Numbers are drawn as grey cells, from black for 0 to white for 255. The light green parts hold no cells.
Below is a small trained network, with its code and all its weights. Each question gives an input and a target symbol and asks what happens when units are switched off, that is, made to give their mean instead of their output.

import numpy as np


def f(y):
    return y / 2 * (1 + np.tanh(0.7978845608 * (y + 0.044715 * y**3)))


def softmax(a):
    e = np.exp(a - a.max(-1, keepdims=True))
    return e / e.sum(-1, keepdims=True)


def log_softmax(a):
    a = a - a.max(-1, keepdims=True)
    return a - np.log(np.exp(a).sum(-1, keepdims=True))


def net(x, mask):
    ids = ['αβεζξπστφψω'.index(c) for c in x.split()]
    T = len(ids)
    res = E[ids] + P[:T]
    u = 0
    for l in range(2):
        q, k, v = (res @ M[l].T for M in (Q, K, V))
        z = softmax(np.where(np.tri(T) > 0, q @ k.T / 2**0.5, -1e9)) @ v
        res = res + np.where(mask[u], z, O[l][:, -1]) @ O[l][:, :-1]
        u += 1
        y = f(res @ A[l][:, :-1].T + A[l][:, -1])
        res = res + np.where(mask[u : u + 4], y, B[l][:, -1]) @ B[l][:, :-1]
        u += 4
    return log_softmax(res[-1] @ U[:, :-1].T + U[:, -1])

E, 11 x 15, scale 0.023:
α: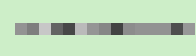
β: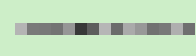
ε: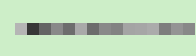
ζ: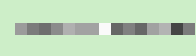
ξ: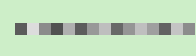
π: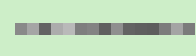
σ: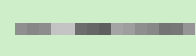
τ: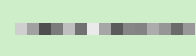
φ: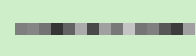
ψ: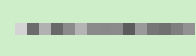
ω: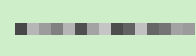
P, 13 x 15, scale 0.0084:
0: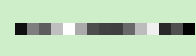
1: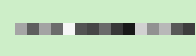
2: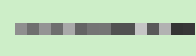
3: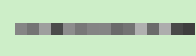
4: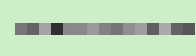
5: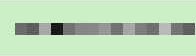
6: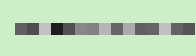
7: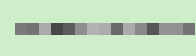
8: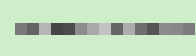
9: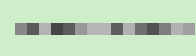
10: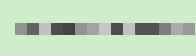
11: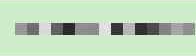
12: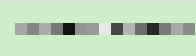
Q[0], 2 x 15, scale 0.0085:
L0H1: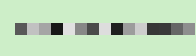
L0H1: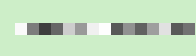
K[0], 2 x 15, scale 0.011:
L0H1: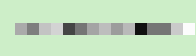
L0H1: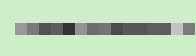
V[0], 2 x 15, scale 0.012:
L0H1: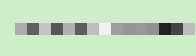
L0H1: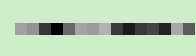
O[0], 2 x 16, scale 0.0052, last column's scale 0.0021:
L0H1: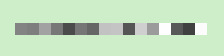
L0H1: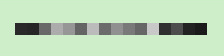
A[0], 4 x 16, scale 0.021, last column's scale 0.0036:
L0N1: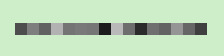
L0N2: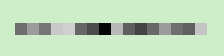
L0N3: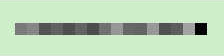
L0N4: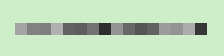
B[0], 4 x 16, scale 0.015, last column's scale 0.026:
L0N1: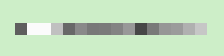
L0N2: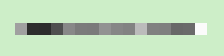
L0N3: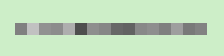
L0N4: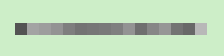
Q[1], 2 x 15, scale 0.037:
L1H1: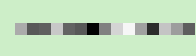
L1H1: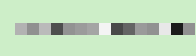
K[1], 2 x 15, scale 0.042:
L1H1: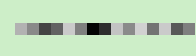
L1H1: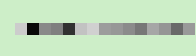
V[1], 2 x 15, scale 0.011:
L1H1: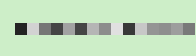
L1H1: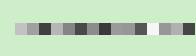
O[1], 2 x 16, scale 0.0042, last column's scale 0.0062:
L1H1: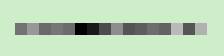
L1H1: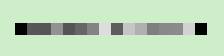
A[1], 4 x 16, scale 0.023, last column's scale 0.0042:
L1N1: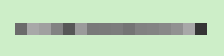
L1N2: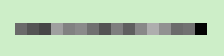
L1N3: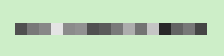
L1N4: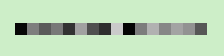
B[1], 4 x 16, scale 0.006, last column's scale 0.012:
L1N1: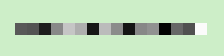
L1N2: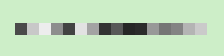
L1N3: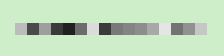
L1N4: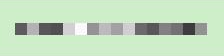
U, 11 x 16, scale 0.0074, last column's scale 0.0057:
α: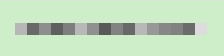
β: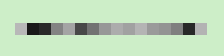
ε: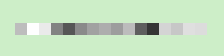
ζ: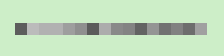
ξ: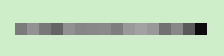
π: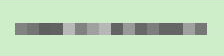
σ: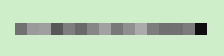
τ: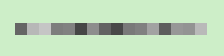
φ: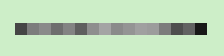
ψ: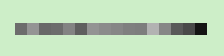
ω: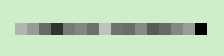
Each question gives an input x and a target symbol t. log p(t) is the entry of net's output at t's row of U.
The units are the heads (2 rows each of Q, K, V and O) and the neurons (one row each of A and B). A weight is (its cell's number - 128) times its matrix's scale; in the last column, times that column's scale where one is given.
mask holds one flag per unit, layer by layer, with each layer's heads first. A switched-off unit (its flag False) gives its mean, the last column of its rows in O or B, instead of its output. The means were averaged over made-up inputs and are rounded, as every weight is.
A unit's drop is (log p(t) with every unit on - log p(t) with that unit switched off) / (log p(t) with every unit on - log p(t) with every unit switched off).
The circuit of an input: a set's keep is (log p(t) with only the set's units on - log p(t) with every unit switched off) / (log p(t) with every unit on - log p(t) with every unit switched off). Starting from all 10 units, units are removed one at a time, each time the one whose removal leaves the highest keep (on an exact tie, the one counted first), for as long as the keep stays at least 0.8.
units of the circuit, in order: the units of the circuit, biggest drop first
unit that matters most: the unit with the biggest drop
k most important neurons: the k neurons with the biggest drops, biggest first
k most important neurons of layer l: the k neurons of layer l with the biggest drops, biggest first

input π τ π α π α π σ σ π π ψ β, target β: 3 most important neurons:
[L0N1, L0N2, L1N2]
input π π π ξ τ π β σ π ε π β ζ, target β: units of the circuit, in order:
[L0N1, L0N2, L0H1, L1N2]
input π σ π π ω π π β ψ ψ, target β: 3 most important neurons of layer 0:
[L0N2, L0N1, L0N4]
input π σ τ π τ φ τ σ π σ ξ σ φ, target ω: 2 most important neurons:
[L1N1, L0N1]
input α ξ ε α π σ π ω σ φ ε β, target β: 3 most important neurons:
[L0N1, L1N2, L0N4]
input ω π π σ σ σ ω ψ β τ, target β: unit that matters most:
L0N2
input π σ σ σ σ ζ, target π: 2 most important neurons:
[L0N1, L0N2]
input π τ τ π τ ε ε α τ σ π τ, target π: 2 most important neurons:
[L0N4, L0N1]
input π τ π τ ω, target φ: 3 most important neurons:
[L0N1, L0N2, L1N2]
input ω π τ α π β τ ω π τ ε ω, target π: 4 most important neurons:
[L0N1, L0N2, L0N4, L1N1]
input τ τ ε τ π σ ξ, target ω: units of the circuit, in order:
[L1N1, L0H1]
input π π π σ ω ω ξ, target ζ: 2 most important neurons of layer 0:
[L0N2, L0N4]
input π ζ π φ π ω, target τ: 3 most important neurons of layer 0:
[L0N2, L0N1, L0N4]
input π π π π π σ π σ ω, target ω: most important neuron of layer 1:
[L1N1]
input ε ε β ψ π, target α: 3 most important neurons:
[L1N2, L0N2, L1N1]
